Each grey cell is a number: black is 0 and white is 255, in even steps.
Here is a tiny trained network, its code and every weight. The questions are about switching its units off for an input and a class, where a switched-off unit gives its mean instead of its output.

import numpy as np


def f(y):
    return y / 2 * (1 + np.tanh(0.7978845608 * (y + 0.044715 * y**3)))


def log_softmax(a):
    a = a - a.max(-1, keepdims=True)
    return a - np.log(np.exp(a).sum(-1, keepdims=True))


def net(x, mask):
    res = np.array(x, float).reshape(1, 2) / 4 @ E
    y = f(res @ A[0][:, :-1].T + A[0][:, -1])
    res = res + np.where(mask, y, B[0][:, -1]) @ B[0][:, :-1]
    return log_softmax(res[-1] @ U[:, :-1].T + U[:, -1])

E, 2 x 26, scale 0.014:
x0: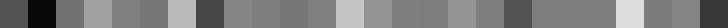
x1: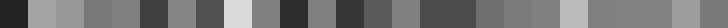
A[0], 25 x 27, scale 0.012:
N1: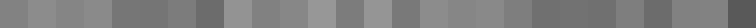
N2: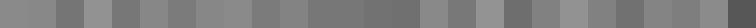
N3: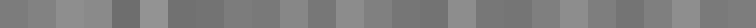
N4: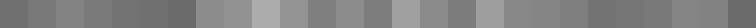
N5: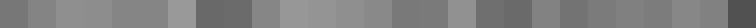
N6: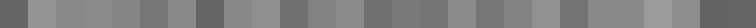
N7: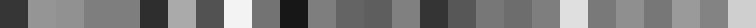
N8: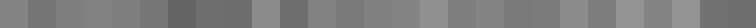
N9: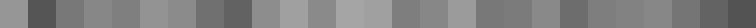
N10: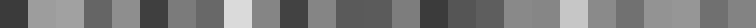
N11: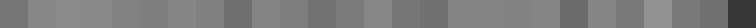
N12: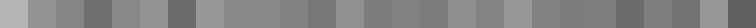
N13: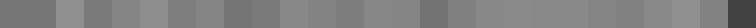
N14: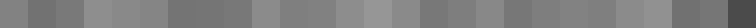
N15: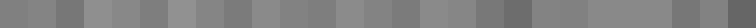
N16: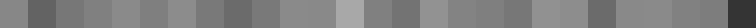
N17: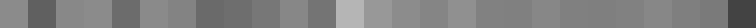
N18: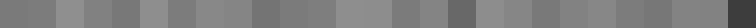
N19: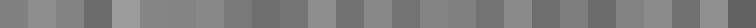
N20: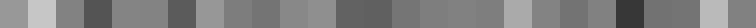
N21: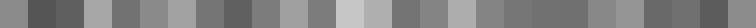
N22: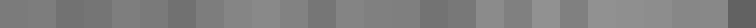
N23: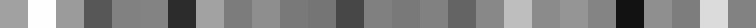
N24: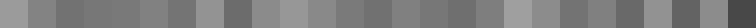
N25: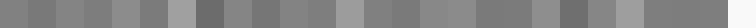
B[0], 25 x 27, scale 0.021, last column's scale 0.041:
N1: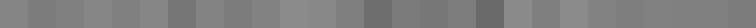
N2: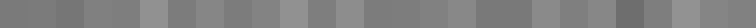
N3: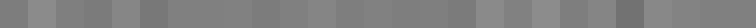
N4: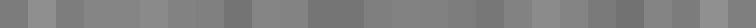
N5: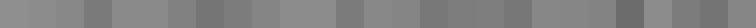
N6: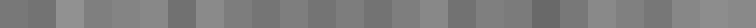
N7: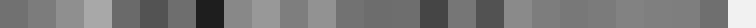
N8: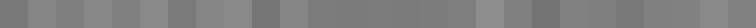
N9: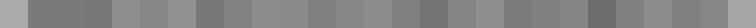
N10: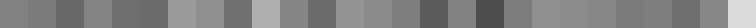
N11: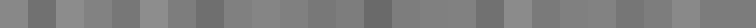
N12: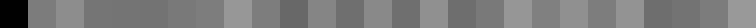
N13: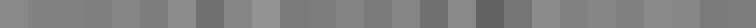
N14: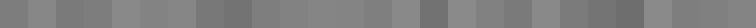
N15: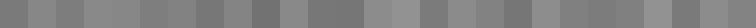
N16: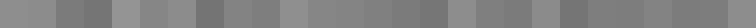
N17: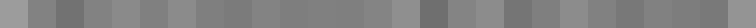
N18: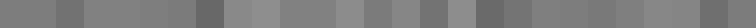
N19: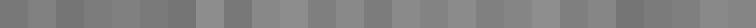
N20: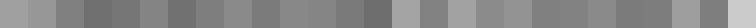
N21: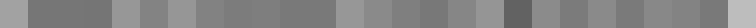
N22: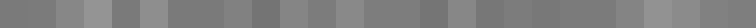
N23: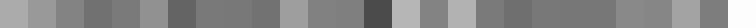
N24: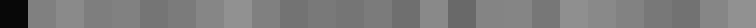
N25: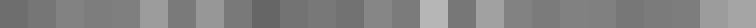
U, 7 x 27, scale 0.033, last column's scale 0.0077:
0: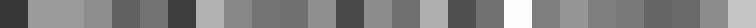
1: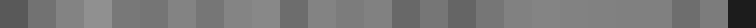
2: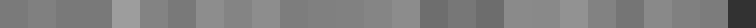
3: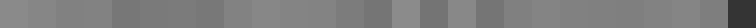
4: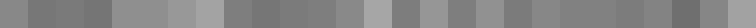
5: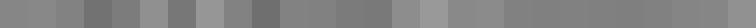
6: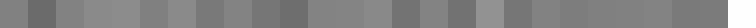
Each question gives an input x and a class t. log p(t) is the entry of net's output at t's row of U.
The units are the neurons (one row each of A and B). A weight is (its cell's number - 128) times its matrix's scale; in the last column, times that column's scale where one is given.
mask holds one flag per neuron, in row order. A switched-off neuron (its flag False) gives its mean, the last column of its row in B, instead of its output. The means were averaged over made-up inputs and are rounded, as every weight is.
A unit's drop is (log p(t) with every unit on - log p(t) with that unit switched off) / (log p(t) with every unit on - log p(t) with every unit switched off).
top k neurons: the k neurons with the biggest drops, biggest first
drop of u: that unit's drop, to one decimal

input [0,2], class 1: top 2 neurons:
(N23, N20)
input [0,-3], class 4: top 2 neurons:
(N7, N23)
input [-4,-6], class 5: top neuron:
(N7)
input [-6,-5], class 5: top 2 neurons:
(N23, N7)
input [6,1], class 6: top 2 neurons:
(N23, N10)
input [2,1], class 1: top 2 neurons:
(N23, N20)
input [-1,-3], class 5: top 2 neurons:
(N7, N10)
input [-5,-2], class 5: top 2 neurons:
(N7, N23)
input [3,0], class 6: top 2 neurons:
(N23, N7)
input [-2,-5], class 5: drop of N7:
0.6
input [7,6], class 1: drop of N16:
0.0
